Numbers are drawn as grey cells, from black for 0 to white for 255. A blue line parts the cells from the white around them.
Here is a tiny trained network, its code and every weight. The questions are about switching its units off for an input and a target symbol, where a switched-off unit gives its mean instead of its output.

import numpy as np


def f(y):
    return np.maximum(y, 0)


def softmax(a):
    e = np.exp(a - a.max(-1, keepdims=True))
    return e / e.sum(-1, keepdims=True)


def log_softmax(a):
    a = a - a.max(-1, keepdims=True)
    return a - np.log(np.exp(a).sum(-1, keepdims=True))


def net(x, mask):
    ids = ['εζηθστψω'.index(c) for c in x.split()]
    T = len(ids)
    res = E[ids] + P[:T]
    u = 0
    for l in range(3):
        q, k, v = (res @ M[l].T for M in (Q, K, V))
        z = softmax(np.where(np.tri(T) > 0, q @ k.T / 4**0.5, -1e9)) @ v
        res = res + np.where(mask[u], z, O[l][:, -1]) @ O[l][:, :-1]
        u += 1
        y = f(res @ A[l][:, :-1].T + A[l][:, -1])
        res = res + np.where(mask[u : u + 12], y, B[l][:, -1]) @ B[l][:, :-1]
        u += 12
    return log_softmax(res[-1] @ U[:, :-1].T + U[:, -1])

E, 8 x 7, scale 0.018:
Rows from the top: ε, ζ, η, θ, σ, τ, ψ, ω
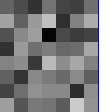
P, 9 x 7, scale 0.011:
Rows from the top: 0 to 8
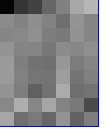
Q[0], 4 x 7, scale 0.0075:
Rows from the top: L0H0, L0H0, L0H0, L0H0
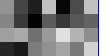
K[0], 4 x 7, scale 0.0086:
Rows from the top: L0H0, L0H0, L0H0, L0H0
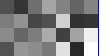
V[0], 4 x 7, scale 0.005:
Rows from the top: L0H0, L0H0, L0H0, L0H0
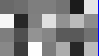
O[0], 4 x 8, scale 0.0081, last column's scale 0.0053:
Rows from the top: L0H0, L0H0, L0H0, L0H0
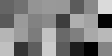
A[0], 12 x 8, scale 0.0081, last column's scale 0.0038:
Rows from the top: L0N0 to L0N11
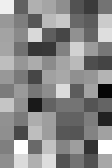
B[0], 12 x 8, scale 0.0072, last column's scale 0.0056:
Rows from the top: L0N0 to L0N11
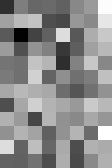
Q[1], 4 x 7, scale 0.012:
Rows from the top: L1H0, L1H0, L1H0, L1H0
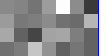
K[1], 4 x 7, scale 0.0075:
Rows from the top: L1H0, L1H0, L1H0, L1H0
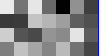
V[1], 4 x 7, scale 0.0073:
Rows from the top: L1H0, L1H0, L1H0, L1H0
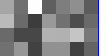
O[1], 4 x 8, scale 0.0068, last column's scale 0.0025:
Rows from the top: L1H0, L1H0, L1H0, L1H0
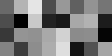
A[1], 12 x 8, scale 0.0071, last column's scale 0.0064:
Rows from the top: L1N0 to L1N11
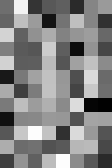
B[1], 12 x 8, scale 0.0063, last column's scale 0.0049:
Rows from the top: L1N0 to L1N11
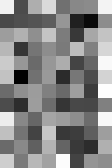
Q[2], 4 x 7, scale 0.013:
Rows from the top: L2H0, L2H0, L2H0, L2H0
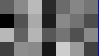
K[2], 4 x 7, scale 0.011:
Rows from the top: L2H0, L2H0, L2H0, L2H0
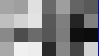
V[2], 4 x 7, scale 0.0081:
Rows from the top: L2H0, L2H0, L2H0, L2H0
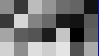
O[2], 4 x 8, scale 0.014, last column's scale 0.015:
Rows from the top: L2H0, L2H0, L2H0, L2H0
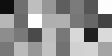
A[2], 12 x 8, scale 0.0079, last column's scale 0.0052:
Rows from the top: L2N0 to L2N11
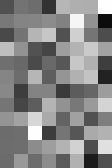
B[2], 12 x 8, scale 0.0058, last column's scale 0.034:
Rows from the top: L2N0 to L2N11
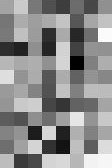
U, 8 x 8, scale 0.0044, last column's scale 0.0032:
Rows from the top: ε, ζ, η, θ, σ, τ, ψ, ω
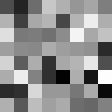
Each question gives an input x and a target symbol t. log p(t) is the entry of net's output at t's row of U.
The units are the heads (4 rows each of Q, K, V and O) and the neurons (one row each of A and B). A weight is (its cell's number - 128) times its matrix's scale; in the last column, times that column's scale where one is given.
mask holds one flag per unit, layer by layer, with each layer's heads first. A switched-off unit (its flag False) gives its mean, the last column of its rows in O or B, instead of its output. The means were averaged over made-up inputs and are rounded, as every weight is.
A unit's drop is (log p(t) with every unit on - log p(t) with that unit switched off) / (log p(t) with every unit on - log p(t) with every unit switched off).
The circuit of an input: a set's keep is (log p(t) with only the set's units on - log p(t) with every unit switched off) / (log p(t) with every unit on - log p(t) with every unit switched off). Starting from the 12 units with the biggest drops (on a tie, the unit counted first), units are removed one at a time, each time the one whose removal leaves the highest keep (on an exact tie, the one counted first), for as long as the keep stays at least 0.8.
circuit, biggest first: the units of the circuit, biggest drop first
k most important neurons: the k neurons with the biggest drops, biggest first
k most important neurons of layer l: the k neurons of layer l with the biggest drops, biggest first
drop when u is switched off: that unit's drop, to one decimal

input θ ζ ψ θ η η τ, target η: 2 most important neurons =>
[L2N11 L2N10]
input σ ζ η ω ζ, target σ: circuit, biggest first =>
[L2H0]
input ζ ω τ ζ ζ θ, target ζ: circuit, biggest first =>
[L2H0 L2N2 L2N9 L0H0]
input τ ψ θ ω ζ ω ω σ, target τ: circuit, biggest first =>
[L2N11 L2H0 L1H0]
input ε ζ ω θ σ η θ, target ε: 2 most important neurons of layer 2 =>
[L2N10 L2N2]
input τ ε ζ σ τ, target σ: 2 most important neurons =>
[L1N0 L0N10]
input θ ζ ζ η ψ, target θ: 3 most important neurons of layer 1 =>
[L1N11 L1N8 L1N5]
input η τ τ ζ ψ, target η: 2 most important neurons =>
[L2N11 L0N1]
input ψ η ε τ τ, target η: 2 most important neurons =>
[L2N11 L0N2]
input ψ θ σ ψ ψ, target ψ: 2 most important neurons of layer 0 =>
[L0N6 L0N2]
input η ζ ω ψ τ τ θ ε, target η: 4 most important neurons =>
[L2N11 L0N1 L0N9 L2N10]
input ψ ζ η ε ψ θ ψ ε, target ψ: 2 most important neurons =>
[L1N5 L2N2]
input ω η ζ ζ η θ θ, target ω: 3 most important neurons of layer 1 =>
[L1N1 L1N10 L1N0]
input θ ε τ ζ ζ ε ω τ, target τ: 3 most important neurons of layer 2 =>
[L2N11 L2N0 L2N8]
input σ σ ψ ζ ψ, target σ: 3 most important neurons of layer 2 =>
[L2N3 L2N10 L2N9]
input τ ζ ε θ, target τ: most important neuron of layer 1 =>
[L1N4]
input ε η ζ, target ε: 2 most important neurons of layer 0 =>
[L0N9 L0N1]
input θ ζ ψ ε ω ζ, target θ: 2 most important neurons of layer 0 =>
[L0N9 L0N1]
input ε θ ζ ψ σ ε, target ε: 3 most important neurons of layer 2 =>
[L2N10 L2N2 L2N11]
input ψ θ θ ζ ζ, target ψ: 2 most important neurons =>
[L2N2 L1N5]
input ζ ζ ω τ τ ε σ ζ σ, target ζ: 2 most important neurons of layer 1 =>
[L1N9 L1N5]
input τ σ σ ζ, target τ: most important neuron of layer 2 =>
[L2N11]
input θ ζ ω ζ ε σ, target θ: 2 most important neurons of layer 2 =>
[L2N4 L2N1]
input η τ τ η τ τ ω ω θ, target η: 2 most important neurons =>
[L2N11 L0N1]
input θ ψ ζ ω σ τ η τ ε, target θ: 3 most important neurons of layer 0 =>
[L0N9 L0N1 L0N3]
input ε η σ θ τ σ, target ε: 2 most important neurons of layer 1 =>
[L1N5 L1N3]
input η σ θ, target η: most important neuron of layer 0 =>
[L0N0]
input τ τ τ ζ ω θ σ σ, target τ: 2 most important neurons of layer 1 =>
[L1N5 L1N8]
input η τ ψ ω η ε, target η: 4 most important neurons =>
[L2N11 L0N1 L2N10 L2N8]
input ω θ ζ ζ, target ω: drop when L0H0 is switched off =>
0.7
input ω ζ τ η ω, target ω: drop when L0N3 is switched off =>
0.4
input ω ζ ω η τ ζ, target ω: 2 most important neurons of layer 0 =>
[L0N3 L0N2]
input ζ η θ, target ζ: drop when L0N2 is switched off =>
0.2
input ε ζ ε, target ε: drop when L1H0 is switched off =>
0.4
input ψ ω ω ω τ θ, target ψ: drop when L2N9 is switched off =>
0.1
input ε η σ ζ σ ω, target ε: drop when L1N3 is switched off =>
0.2
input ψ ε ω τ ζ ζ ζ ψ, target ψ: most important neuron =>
[L1N5]
